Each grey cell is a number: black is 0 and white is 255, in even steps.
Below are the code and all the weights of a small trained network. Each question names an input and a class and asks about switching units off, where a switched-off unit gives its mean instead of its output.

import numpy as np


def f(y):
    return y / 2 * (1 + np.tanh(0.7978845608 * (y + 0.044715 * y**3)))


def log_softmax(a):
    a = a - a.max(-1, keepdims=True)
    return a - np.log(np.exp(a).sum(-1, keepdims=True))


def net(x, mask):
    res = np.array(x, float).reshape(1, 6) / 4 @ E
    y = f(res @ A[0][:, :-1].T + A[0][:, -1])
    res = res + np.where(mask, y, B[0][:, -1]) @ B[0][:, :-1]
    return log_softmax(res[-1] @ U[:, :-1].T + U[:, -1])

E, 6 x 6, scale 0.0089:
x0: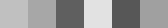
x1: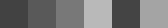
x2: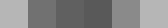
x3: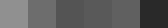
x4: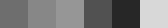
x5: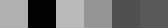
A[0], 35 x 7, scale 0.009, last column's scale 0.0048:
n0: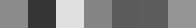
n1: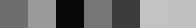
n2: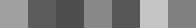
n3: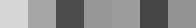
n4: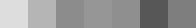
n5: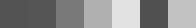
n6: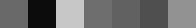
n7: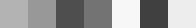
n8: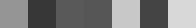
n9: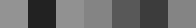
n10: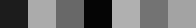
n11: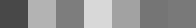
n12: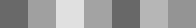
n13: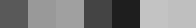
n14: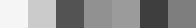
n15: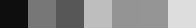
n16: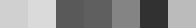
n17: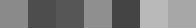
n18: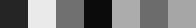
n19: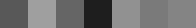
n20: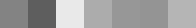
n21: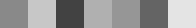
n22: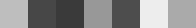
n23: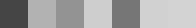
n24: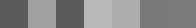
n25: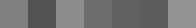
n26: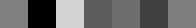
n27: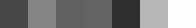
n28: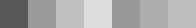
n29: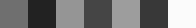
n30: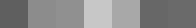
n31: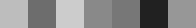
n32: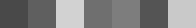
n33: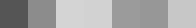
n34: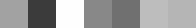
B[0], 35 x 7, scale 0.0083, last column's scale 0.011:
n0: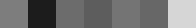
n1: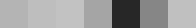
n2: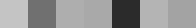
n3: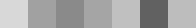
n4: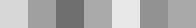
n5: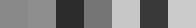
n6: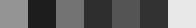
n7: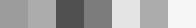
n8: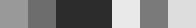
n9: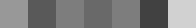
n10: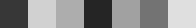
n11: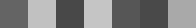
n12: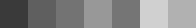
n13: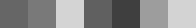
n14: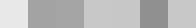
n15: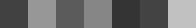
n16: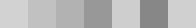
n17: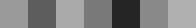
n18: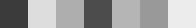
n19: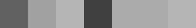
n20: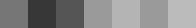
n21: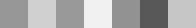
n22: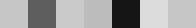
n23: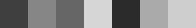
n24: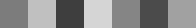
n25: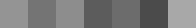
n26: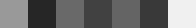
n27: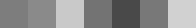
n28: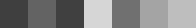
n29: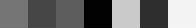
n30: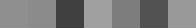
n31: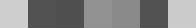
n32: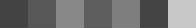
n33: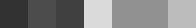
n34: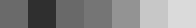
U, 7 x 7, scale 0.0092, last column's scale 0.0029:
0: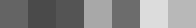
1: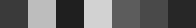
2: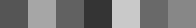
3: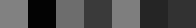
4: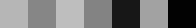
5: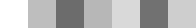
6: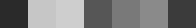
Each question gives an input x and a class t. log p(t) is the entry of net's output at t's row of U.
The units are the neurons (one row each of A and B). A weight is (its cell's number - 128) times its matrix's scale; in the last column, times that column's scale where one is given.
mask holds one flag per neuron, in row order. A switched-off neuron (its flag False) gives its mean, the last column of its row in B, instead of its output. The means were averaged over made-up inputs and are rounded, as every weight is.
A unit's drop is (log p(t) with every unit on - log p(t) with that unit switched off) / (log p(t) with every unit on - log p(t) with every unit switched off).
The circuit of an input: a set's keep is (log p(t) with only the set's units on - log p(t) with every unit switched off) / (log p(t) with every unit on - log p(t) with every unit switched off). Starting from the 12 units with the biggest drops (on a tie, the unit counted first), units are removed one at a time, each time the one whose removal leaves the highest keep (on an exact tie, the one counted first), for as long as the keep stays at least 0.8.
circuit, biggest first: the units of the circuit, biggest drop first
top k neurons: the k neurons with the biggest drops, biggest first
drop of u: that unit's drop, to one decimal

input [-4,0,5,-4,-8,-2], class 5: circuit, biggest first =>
n7
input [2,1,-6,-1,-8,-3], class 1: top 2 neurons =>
n11, n15
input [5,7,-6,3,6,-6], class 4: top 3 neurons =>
n1, n13, n27
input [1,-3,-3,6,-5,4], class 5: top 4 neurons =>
n14, n16, n3, n7
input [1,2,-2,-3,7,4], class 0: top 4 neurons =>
n34, n12, n20, n33
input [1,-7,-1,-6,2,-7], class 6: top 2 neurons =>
n18, n10
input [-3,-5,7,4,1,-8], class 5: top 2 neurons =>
n16, n14
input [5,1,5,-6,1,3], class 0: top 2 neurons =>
n34, n28
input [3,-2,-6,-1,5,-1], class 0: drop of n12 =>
0.2
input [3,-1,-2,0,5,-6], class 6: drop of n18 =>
0.1
